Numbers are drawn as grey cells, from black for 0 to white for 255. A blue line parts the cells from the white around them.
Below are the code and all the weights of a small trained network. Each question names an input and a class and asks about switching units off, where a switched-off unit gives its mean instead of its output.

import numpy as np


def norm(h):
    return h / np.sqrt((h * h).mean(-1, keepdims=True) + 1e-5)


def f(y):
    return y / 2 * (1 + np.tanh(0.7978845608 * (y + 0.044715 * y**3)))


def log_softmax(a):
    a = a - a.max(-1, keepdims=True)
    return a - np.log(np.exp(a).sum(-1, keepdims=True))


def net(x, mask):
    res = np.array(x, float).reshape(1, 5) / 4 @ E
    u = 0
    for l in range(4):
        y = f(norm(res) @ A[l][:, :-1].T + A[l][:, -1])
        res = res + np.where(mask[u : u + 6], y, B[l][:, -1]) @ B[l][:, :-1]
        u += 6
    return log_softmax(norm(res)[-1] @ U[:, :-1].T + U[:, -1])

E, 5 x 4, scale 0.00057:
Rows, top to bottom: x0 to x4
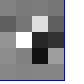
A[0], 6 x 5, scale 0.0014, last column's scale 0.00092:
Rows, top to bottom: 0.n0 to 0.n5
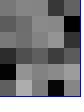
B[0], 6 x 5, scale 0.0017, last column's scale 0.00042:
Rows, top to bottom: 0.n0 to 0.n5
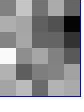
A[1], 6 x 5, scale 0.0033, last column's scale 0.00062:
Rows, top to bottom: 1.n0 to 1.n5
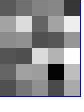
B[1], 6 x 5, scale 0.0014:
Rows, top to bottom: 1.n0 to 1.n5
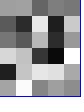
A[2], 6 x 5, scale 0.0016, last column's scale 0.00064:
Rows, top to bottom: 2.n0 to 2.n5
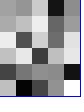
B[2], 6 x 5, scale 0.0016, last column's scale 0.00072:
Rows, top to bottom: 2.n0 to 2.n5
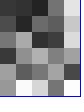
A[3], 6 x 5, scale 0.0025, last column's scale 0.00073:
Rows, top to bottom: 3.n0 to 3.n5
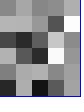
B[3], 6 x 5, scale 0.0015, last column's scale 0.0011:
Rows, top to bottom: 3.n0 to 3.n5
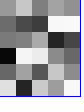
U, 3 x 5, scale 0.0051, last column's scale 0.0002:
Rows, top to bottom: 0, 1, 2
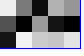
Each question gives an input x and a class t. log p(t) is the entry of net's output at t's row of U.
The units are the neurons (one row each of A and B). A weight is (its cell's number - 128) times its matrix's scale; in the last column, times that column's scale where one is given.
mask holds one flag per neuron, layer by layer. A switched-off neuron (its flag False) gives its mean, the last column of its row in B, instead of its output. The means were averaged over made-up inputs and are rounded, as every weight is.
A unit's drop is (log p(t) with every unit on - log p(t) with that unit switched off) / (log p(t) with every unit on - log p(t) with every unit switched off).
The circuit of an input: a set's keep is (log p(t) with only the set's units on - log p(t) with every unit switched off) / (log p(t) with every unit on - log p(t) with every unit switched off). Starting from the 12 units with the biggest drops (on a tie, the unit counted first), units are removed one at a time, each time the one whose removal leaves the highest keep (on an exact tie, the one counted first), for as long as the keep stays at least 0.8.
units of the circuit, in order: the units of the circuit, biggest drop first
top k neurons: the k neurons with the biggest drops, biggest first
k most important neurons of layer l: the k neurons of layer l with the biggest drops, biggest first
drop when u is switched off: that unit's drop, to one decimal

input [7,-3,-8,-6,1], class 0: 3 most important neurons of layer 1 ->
[1.n3; 1.n1; 1.n2]
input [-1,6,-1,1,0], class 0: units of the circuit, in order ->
[1.n3; 1.n1]
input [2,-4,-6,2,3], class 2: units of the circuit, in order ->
[3.n3]
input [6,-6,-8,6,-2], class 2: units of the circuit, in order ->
[3.n3; 2.n5]
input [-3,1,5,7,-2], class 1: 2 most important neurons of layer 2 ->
[2.n5; 2.n2]
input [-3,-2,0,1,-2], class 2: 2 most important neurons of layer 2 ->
[2.n1; 2.n0]
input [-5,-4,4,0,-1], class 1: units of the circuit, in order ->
[1.n1; 1.n3]
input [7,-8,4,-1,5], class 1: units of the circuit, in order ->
[1.n1; 1.n2]
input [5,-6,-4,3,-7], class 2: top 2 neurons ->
[3.n3; 1.n3]
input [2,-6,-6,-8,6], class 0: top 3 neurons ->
[1.n3; 1.n1; 1.n2]
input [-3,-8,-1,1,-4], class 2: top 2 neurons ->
[1.n3; 3.n3]
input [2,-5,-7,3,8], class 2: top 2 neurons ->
[3.n3; 1.n1]
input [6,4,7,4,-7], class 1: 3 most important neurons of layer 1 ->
[1.n1; 1.n3; 1.n4]
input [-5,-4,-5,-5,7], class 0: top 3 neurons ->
[1.n3; 1.n1; 1.n2]
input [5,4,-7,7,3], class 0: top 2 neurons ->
[1.n3; 1.n4]
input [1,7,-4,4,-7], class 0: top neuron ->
[1.n1]
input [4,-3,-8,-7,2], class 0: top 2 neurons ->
[1.n3; 1.n1]
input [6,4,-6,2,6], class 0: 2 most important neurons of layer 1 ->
[1.n3; 1.n1]
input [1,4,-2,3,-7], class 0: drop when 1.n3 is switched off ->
0.2
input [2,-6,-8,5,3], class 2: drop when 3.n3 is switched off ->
1.4
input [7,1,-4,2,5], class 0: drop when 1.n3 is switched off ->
0.3
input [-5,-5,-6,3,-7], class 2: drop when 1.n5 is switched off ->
0.0
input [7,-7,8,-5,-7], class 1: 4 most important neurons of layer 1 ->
[1.n1; 1.n3; 1.n2; 1.n4]
